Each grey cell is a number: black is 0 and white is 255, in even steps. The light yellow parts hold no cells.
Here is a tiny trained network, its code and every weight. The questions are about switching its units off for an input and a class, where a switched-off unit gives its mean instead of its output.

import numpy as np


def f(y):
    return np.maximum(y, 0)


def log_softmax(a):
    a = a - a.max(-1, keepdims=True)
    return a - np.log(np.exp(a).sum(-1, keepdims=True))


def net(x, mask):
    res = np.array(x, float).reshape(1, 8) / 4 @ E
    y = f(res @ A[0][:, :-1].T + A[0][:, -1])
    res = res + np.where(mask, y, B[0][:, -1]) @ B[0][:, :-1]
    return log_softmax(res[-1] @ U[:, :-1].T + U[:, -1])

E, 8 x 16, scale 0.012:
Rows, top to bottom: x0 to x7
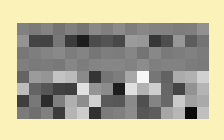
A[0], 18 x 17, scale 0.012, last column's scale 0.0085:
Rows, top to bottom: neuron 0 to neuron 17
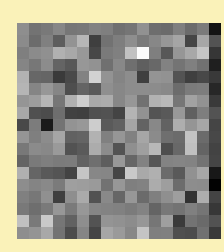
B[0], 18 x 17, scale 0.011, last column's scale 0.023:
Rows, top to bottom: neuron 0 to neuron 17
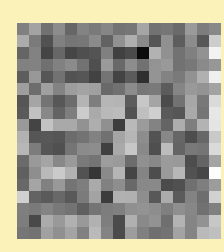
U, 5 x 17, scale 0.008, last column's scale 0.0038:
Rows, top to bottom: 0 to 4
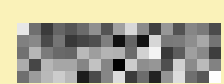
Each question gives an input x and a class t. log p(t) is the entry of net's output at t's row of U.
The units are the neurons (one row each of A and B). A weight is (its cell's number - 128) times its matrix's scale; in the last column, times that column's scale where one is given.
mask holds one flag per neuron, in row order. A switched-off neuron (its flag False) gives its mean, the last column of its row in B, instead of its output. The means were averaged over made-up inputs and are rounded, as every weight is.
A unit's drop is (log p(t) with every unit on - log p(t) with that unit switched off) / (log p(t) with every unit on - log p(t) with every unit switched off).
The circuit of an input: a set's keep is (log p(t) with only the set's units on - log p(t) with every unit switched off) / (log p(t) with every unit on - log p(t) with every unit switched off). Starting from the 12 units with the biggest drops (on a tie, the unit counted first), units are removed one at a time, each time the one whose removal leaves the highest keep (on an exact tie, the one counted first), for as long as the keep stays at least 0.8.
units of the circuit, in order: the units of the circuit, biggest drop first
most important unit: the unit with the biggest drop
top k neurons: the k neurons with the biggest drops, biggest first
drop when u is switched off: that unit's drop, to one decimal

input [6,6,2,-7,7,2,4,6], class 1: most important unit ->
neuron 2
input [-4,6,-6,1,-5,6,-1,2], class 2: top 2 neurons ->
neuron 7; neuron 2
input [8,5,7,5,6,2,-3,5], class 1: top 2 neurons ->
neuron 2; neuron 10
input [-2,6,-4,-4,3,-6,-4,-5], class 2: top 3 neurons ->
neuron 12; neuron 7; neuron 14
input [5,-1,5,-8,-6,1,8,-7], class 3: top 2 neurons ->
neuron 8; neuron 14
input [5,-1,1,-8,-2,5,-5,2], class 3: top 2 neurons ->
neuron 16; neuron 17
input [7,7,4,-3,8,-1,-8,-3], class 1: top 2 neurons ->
neuron 2; neuron 8
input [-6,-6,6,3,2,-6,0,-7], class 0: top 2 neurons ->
neuron 12; neuron 7
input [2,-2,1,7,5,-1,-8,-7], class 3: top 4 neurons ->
neuron 16; neuron 17; neuron 14; neuron 1
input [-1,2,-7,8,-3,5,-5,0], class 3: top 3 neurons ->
neuron 16; neuron 17; neuron 2
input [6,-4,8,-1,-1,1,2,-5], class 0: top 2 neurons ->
neuron 7; neuron 10
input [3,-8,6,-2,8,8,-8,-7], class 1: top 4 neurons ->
neuron 2; neuron 7; neuron 8; neuron 14
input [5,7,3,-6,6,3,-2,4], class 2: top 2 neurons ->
neuron 7; neuron 4
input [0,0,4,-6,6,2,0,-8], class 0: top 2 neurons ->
neuron 10; neuron 9
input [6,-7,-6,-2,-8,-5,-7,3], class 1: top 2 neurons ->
neuron 4; neuron 7
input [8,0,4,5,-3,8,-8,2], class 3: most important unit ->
neuron 16
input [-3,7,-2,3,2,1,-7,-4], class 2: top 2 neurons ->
neuron 7; neuron 8
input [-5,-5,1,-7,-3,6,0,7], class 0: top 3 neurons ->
neuron 14; neuron 1; neuron 7
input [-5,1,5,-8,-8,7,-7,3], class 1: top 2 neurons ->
neuron 4; neuron 8
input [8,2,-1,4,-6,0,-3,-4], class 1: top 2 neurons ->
neuron 4; neuron 14
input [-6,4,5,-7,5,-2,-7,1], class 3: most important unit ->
neuron 17
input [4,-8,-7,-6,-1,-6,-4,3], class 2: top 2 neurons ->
neuron 12; neuron 6
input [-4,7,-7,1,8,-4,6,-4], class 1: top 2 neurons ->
neuron 2; neuron 6
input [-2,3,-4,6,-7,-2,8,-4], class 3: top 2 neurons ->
neuron 8; neuron 2
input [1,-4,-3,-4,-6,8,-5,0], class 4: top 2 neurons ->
neuron 12; neuron 2
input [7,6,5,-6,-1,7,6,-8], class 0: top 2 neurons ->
neuron 10; neuron 9
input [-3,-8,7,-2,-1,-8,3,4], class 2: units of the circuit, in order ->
neuron 12
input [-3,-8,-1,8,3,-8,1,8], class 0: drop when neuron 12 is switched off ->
0.7
